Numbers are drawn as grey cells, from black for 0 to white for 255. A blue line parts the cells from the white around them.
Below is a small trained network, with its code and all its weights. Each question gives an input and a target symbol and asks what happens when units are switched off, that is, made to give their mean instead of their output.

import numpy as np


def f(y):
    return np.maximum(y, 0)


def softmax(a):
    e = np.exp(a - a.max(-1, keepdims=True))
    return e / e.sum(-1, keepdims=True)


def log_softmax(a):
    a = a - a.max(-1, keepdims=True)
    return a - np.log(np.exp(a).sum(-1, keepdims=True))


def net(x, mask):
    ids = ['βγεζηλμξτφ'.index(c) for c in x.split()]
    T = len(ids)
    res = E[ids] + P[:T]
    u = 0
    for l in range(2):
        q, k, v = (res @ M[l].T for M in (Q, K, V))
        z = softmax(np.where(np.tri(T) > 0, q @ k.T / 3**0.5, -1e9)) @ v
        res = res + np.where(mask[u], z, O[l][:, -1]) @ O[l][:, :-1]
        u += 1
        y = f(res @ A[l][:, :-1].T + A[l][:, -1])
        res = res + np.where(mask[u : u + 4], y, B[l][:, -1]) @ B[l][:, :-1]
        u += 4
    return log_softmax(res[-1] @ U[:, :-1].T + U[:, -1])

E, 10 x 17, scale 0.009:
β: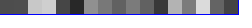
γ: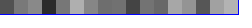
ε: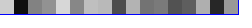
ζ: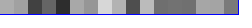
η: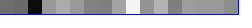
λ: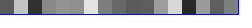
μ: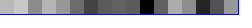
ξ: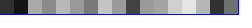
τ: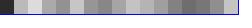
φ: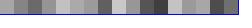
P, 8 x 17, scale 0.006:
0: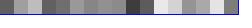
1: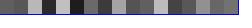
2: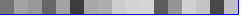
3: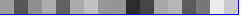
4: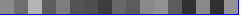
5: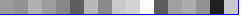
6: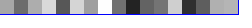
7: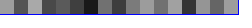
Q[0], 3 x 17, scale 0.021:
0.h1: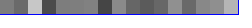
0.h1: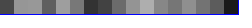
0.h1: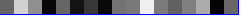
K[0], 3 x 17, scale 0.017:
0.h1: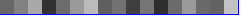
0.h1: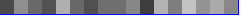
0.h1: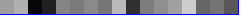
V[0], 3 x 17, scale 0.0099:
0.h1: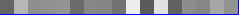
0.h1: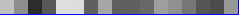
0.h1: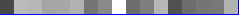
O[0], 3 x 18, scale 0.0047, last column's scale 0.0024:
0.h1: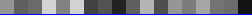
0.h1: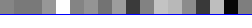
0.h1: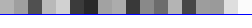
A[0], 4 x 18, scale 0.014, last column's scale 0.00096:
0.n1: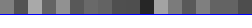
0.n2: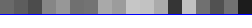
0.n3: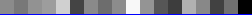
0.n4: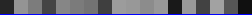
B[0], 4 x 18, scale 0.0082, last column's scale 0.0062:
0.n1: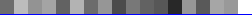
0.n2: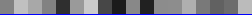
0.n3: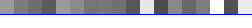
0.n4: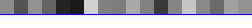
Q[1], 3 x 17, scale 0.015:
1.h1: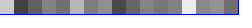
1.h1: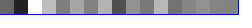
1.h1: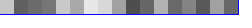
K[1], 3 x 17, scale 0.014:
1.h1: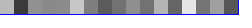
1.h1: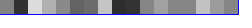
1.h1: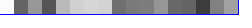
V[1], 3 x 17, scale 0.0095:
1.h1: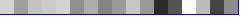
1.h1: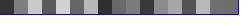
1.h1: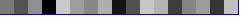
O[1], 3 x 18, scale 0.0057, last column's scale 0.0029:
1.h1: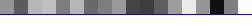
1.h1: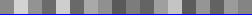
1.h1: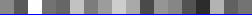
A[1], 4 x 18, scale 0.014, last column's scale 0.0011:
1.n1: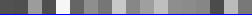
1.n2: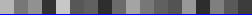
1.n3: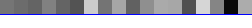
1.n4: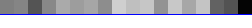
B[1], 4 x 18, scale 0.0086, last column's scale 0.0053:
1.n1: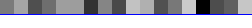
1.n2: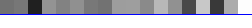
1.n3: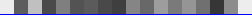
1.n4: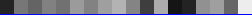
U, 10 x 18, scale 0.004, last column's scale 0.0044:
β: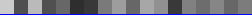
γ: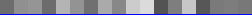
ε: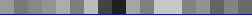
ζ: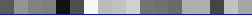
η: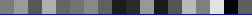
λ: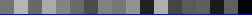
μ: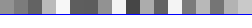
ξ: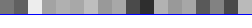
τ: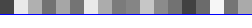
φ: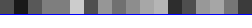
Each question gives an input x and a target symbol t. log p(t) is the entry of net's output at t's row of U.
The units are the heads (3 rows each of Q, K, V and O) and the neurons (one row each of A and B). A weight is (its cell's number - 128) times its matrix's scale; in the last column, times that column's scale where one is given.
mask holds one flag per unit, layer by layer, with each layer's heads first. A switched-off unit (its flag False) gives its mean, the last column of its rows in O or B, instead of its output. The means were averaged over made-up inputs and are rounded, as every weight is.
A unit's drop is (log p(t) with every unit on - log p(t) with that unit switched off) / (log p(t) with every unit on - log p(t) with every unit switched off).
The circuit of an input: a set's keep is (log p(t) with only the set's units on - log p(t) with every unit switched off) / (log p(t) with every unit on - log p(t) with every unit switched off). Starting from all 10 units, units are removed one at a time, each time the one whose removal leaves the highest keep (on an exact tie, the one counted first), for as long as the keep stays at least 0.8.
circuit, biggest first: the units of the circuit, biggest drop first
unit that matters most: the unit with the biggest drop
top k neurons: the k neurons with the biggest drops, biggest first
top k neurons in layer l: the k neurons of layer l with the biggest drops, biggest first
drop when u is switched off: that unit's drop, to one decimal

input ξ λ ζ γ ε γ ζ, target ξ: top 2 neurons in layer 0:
(0.n3 0.n1)
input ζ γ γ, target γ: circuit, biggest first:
(1.n1 0.n1 0.n3 0.n2)
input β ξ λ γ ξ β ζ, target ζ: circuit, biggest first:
(0.h1)
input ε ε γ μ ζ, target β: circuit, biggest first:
(0.n1 1.n3 0.h1 1.h1)
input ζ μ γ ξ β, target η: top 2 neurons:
(0.n1 1.n2)
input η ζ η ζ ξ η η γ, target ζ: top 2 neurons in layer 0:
(0.n4 0.n3)
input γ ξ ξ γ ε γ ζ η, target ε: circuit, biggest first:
(0.n2 0.n1 1.h1 1.n4)
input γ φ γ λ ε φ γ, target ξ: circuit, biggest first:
(0.n3 1.h1 0.h1)
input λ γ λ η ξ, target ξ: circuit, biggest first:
(1.h1 0.n3)
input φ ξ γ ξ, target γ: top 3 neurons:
(1.n1 0.n3 0.n2)
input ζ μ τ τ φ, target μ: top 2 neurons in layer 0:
(0.n3 0.n2)
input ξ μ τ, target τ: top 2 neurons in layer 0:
(0.n3 0.n2)
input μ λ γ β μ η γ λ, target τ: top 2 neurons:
(0.n1 1.n3)
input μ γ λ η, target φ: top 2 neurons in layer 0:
(0.n1 0.n2)
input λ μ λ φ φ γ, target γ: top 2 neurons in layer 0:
(0.n1 0.n3)
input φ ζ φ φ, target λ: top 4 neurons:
(0.n1 1.n4 1.n1 0.n3)
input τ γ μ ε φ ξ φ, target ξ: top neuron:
(1.n2)
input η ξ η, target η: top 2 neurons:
(0.n2 0.n3)
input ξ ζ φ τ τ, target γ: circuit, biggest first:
(0.n1 1.n1 0.n2)
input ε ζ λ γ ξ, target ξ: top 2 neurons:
(0.n1 0.n2)
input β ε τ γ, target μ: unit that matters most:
0.h1
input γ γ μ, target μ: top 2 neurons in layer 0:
(0.n3 0.n1)
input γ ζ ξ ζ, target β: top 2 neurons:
(1.n3 0.n1)
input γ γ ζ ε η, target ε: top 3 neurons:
(0.n2 0.n1 1.n3)
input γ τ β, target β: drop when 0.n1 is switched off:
0.4
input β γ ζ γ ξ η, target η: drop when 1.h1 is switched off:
0.2
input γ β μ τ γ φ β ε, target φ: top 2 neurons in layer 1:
(1.n2 1.n3)
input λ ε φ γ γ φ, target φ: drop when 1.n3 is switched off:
0.0
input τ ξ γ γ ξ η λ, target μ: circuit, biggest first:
(0.h1)
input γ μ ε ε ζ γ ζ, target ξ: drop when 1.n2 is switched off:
0.1
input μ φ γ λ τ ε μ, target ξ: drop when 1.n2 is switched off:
0.1
